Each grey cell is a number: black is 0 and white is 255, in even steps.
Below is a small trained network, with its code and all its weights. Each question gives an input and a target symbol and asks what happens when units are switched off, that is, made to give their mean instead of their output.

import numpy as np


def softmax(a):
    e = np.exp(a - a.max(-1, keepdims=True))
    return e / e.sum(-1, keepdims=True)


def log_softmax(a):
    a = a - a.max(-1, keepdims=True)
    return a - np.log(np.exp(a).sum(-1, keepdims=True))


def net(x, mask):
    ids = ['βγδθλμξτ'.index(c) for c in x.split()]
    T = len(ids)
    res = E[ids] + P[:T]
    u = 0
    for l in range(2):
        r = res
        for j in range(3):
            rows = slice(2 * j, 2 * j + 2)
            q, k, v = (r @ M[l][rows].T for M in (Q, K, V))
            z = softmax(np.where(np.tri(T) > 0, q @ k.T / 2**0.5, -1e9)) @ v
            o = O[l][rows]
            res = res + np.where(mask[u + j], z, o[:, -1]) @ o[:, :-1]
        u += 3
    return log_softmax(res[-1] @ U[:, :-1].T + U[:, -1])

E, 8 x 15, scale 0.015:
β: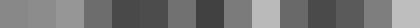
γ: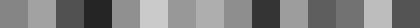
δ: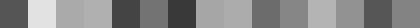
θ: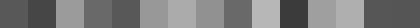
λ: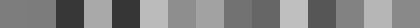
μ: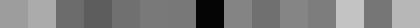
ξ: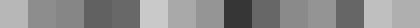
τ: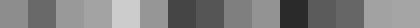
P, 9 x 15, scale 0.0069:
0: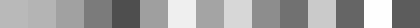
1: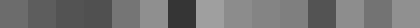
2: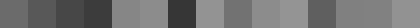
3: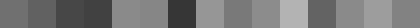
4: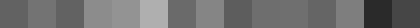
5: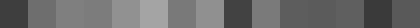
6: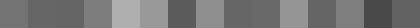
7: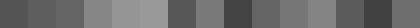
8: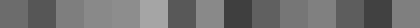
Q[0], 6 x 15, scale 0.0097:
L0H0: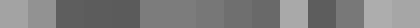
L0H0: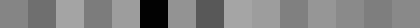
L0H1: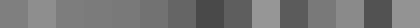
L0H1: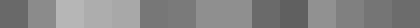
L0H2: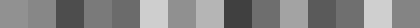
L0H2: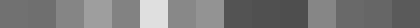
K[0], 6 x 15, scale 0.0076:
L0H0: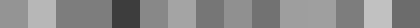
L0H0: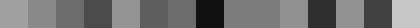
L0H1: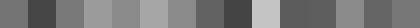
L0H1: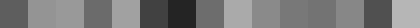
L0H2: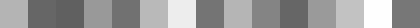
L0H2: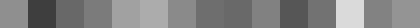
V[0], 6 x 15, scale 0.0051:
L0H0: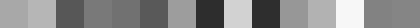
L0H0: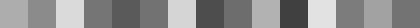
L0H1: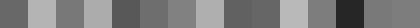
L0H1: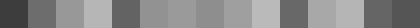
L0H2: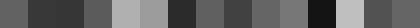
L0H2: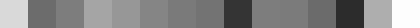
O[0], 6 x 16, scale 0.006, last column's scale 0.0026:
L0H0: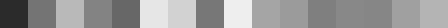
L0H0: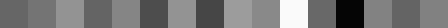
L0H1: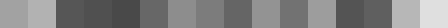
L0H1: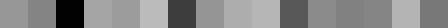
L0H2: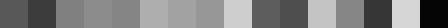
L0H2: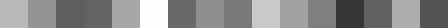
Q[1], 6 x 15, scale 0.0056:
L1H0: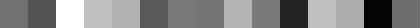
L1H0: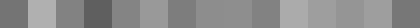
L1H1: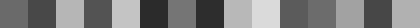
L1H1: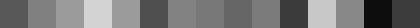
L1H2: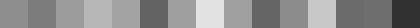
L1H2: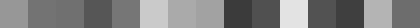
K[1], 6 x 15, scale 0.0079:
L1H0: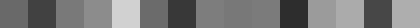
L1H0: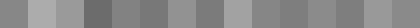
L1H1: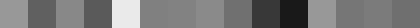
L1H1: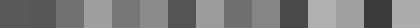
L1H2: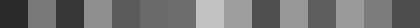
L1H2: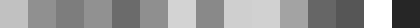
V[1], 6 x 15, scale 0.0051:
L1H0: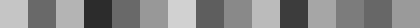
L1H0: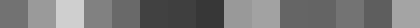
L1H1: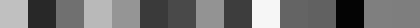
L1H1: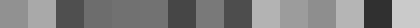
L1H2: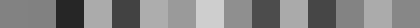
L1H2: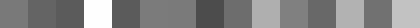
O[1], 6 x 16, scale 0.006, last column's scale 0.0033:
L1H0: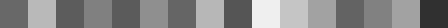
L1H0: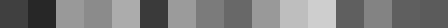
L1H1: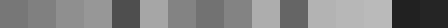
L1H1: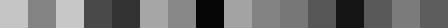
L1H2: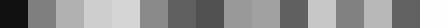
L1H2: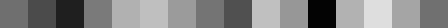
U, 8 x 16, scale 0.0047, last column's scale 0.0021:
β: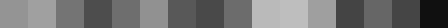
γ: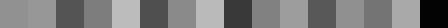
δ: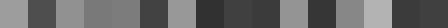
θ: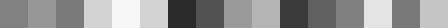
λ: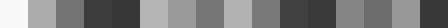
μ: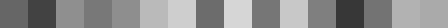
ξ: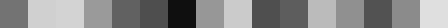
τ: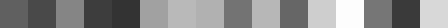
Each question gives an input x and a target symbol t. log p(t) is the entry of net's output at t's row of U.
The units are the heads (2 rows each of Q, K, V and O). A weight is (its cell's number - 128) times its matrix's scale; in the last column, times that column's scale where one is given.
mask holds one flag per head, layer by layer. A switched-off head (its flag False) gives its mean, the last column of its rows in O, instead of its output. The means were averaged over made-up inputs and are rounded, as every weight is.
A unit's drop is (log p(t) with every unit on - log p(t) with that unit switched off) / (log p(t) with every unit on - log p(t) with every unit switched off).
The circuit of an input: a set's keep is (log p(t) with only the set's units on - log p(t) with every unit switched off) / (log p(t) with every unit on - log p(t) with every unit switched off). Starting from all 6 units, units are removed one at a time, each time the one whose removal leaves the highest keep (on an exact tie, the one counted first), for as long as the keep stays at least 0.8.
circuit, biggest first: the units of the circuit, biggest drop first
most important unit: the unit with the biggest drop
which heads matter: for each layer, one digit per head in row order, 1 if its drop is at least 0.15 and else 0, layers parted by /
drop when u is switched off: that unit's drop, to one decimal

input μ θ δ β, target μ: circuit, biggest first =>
L0H0
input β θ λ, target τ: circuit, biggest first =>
L1H1; L0H0; L1H0
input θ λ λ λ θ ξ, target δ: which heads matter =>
101 / 100
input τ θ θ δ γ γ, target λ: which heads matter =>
000 / 101
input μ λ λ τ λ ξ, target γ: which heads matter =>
100 / 010
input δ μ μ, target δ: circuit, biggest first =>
L0H2; L1H0
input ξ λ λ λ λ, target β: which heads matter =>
101 / 000
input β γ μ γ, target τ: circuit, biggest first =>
L1H1; L0H0; L1H0
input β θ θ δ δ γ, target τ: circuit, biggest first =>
L1H1; L0H0; L0H2
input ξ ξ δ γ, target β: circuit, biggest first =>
L0H2; L0H0; L1H2
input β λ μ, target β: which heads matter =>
001 / 100
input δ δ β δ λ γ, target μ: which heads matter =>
101 / 000
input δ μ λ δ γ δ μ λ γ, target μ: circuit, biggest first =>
L0H2; L0H0
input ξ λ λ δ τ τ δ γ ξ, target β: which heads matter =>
101 / 000
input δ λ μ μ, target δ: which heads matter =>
001 / 100
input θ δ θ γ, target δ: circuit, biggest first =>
L0H2; L0H0
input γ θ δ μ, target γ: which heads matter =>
000 / 011
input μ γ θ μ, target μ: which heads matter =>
100 / 000
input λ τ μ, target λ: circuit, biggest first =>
L1H0; L1H2
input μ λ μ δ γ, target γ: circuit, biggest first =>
L0H0; L1H1; L1H0
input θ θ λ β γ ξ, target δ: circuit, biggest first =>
L0H2; L0H0
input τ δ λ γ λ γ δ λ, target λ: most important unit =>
L1H0
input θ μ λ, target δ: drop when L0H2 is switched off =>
0.5
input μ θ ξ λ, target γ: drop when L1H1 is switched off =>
0.6
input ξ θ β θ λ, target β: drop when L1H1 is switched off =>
0.0
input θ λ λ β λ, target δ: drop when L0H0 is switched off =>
0.3
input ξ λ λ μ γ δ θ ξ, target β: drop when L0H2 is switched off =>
0.5
